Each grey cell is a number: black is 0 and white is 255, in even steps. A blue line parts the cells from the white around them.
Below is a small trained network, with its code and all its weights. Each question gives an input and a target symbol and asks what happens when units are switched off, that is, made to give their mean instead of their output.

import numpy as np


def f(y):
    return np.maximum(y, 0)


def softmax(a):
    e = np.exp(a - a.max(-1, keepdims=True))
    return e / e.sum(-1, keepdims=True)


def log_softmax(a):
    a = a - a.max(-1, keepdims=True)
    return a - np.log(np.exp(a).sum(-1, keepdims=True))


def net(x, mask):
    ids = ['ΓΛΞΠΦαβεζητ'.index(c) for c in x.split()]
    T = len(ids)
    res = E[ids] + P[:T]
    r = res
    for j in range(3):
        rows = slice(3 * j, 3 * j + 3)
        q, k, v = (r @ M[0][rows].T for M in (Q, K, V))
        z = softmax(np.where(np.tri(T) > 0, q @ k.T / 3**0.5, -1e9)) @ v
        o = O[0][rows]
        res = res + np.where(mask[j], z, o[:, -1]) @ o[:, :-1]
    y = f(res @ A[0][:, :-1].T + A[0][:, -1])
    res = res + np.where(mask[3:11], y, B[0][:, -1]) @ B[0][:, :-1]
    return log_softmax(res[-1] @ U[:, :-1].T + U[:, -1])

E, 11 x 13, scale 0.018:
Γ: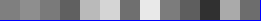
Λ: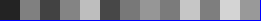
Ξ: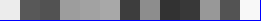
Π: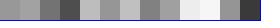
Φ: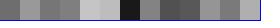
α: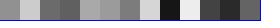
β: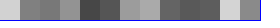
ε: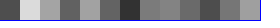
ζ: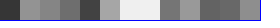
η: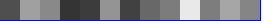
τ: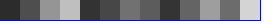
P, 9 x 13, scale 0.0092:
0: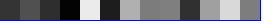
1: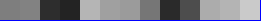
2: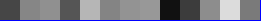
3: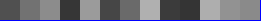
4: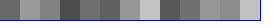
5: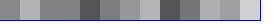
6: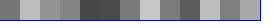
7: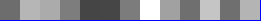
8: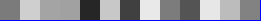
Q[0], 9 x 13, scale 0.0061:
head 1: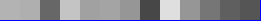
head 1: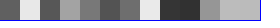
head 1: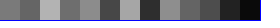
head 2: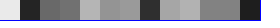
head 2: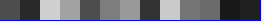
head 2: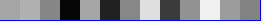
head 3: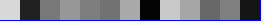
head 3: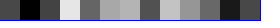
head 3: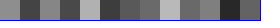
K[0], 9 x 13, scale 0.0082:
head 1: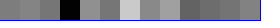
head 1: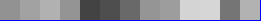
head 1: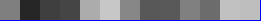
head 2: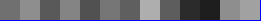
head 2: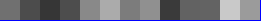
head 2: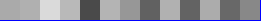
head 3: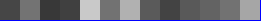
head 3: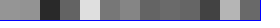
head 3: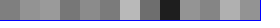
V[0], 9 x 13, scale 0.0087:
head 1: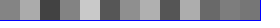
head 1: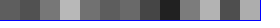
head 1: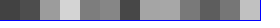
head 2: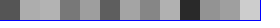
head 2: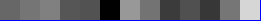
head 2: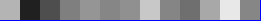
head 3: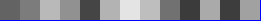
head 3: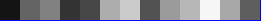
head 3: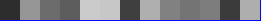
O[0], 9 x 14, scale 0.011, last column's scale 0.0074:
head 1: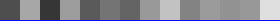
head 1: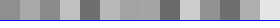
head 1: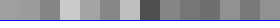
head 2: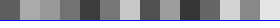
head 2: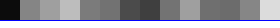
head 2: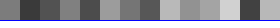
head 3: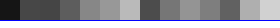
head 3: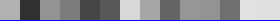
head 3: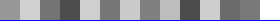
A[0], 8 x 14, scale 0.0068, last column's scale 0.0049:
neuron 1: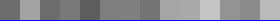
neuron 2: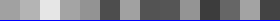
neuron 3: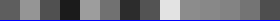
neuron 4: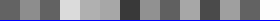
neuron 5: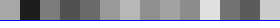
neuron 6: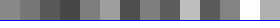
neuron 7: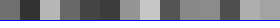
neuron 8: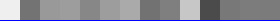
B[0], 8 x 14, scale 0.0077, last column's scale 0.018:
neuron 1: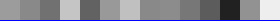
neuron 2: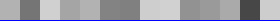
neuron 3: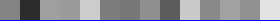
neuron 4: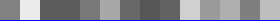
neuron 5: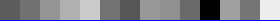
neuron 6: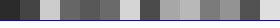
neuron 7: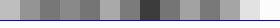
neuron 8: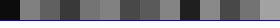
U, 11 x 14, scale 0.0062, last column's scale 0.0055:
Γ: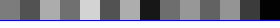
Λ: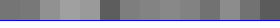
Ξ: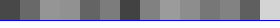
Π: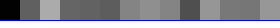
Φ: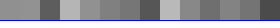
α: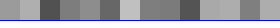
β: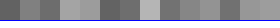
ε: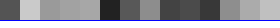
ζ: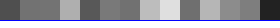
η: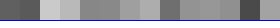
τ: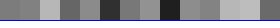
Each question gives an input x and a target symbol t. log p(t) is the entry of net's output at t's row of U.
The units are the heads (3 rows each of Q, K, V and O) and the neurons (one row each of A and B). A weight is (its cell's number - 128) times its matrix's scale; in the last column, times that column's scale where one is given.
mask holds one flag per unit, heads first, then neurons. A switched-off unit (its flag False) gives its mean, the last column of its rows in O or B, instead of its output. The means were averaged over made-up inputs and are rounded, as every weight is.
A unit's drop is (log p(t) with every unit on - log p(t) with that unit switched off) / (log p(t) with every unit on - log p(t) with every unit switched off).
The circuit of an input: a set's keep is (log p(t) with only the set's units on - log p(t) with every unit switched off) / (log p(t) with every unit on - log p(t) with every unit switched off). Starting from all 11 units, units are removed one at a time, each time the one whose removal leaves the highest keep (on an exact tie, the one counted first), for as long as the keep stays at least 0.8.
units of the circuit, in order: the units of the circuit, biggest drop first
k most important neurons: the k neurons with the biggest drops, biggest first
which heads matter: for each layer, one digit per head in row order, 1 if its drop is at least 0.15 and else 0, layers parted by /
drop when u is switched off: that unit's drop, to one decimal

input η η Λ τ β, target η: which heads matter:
110
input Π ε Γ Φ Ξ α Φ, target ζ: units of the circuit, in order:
head 1
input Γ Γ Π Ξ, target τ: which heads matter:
101
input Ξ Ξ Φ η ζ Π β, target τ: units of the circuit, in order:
head 3; neuron 7
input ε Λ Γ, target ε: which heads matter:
011
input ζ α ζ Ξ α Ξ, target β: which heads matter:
111
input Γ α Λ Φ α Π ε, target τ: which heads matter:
101
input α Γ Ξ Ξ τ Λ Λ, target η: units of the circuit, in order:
head 1; neuron 2
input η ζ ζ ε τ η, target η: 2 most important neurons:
neuron 2; neuron 6
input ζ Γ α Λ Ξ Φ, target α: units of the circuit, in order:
neuron 5; head 3
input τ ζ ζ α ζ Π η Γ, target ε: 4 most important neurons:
neuron 5; neuron 8; neuron 3; neuron 2
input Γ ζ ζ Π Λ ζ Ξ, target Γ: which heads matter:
011
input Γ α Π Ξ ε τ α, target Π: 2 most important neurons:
neuron 8; neuron 6
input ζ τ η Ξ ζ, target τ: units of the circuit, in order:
neuron 7; head 3
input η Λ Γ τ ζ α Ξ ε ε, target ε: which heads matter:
010
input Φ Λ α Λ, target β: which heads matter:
111
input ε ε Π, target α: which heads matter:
011
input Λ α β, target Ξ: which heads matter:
001
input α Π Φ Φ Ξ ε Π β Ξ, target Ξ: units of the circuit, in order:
head 3
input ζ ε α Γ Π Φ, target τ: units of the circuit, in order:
head 3
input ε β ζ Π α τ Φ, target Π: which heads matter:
111
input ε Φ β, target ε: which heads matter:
011
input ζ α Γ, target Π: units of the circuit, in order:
head 3; head 1
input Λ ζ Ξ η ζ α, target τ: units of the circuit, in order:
neuron 7; head 3
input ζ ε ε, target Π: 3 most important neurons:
neuron 5; neuron 7; neuron 4
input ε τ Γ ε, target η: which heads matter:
100
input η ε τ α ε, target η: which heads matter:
110
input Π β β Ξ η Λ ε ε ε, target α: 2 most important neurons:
neuron 6; neuron 2
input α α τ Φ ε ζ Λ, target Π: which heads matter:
001
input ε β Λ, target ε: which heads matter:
011
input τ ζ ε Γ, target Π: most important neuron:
neuron 3
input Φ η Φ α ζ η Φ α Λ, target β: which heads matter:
110
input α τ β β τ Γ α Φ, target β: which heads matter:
111
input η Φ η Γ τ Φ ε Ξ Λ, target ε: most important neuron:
neuron 6
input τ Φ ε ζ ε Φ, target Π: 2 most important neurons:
neuron 7; neuron 5
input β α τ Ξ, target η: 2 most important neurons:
neuron 2; neuron 6
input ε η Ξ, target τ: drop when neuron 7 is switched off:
0.1
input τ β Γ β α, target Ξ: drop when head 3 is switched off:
0.6
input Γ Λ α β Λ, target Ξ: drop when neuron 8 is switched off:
0.0
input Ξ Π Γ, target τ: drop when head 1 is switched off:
0.5
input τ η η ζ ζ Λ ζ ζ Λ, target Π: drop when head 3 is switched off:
0.4
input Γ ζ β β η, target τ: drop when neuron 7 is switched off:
0.3
